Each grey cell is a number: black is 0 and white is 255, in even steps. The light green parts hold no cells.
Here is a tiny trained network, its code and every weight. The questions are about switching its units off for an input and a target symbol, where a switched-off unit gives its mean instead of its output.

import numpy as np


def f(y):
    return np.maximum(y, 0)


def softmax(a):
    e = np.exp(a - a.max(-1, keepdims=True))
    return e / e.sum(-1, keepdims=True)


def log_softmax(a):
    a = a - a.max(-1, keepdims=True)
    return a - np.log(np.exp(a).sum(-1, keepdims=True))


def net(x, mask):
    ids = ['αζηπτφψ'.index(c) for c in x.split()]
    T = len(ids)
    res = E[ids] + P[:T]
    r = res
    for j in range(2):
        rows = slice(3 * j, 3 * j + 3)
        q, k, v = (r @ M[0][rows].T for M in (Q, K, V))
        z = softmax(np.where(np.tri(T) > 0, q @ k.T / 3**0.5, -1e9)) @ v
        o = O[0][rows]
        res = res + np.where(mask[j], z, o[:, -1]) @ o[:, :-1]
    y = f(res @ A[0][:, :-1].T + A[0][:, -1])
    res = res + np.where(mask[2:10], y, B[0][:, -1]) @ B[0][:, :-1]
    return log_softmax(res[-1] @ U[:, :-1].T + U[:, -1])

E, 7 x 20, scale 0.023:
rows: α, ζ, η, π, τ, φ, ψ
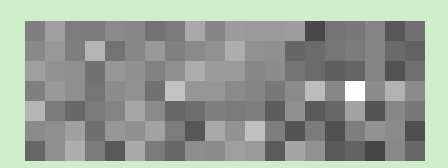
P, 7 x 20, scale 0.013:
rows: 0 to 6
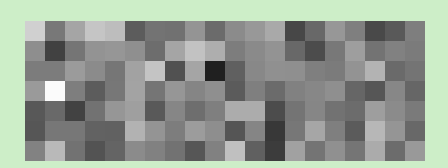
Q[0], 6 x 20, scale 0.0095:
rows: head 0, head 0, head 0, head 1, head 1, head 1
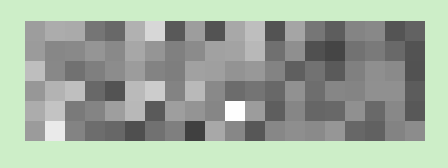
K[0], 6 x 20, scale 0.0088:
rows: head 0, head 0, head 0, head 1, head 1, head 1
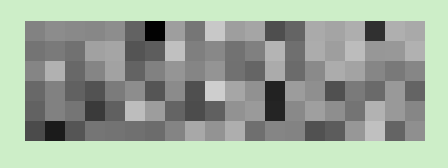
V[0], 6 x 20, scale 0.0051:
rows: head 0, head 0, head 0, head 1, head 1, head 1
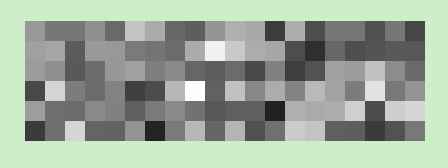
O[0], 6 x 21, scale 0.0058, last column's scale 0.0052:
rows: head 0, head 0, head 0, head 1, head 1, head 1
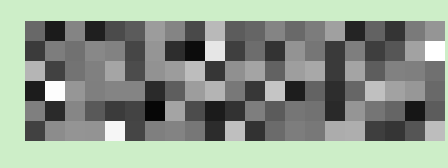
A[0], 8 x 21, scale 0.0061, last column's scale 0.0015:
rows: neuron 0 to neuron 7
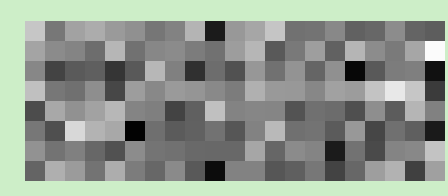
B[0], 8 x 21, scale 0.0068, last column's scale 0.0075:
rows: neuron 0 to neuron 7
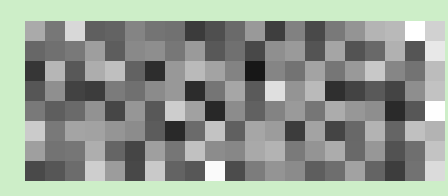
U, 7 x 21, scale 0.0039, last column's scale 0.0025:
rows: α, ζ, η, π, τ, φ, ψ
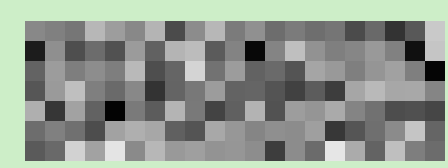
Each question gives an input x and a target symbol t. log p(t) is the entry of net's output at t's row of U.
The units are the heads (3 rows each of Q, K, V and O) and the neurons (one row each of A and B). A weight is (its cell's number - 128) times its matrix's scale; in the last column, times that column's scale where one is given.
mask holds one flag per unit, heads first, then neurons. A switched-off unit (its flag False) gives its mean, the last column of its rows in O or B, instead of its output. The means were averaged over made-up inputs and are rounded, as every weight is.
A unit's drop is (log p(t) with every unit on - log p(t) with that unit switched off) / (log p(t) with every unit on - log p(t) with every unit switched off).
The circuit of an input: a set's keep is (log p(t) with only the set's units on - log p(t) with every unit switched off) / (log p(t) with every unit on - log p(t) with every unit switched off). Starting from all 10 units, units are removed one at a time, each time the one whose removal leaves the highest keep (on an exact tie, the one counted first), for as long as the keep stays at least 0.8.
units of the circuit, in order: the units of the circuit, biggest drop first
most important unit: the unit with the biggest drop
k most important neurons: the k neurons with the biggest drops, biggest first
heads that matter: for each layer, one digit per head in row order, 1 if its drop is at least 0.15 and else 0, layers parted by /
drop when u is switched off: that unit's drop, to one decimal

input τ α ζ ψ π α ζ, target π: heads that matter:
11
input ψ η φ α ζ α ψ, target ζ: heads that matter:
10
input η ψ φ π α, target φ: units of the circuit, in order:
[head 1; head 0; neuron 3; neuron 4]
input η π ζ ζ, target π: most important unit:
head 0
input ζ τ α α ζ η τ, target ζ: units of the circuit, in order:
[neuron 2; head 0; head 1]
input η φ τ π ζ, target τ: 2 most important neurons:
[neuron 0; neuron 2]
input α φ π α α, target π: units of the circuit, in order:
[head 0; neuron 0; head 1]
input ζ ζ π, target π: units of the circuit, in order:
[head 1; neuron 4]
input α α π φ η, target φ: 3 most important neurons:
[neuron 3; neuron 0; neuron 4]
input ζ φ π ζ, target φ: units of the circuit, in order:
[neuron 3; head 1; head 0; neuron 0]
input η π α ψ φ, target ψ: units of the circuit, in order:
[head 0; head 1; neuron 3]
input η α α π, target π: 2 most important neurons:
[neuron 4; neuron 3]
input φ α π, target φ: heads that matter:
01
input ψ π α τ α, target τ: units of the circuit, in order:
[head 1]
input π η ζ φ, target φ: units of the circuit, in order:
[head 1; neuron 3; head 0]
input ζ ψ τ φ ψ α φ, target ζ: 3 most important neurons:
[neuron 4; neuron 2; neuron 0]
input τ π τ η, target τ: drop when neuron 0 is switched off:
0.1
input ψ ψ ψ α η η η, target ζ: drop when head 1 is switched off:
-0.1
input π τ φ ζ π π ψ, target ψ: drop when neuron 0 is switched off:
0.0
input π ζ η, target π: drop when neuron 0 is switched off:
0.4
